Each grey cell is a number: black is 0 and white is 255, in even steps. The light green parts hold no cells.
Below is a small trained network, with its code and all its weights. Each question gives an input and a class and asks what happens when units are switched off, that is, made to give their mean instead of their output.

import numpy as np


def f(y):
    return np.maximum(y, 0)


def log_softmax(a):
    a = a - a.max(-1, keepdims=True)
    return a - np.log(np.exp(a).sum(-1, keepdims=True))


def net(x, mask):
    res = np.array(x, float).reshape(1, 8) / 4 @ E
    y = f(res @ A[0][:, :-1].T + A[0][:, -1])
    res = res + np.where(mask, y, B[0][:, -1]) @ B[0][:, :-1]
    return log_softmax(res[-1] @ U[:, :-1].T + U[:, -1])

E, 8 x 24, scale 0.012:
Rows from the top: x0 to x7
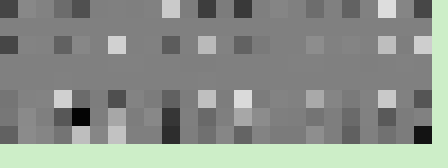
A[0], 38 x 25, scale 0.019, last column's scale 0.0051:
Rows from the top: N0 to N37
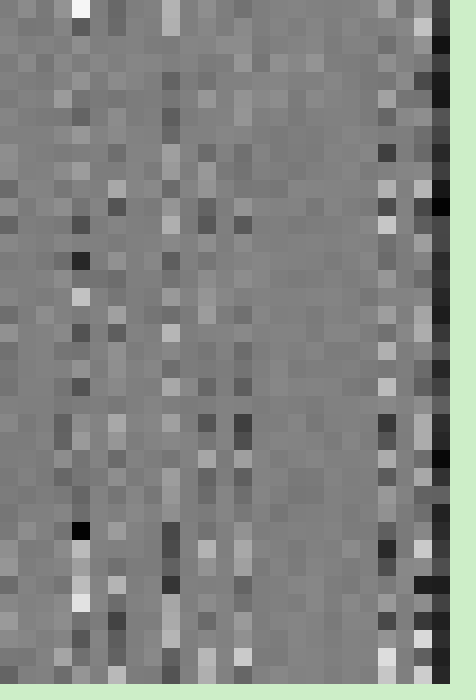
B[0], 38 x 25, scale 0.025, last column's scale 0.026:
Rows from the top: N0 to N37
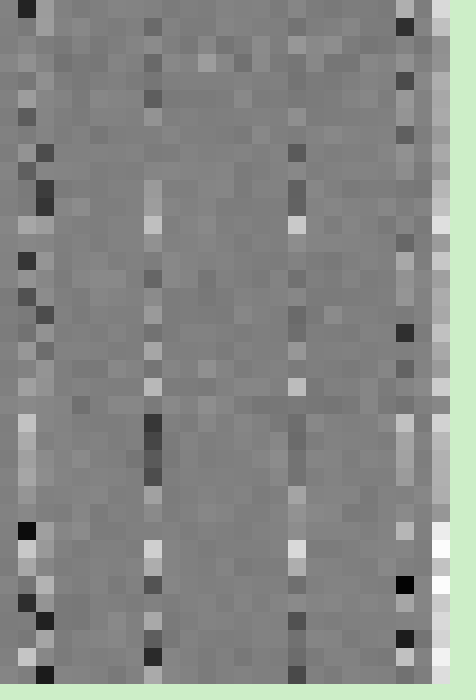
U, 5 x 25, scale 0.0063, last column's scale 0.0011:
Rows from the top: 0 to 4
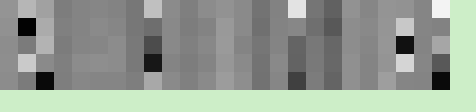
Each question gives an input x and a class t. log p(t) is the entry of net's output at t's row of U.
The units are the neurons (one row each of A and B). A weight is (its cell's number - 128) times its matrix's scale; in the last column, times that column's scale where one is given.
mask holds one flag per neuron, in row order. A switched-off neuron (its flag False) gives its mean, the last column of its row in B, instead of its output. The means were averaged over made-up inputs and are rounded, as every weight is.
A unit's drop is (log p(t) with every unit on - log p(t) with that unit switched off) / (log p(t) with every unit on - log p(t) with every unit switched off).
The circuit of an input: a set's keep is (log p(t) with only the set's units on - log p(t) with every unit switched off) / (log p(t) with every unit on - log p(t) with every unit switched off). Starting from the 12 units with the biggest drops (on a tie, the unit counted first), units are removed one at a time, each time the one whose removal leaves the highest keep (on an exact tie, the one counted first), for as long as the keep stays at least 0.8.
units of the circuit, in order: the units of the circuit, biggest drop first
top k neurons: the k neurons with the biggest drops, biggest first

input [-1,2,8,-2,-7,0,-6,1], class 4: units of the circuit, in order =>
(N37)
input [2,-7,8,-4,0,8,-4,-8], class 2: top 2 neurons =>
(N35 N1)
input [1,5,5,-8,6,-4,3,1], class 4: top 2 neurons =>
(N37 N36)
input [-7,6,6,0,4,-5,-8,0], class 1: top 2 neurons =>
(N0 N33)
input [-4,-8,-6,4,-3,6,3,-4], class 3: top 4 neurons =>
(N36 N37 N25 N10)
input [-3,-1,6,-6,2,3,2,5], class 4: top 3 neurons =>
(N37 N35 N10)
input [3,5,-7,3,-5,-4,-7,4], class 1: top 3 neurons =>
(N0 N33 N37)
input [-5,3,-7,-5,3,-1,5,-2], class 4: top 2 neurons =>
(N34 N11)
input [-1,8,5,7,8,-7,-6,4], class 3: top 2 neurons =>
(N23 N24)
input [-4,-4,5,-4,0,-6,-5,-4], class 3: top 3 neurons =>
(N23 N24 N29)
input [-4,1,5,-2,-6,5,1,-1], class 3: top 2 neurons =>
(N36 N34)
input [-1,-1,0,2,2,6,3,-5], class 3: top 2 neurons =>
(N36 N32)
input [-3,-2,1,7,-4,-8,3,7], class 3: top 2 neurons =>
(N23 N24)
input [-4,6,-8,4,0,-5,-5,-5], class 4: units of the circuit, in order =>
(N34)
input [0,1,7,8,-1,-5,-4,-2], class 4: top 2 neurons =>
(N37 N36)
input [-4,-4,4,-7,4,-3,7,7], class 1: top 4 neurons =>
(N29 N14 N35 N6)
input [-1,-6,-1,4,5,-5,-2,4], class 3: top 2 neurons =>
(N23 N35)
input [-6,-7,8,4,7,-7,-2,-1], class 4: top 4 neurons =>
(N37 N36 N10 N17)
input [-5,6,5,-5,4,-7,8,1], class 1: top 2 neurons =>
(N29 N14)
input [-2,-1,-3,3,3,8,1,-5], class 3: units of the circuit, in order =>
(N36)
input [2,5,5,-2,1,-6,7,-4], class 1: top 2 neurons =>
(N29 N14)
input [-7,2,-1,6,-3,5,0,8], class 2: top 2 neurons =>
(N32 N12)
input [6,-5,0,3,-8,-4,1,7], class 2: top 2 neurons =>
(N32 N30)
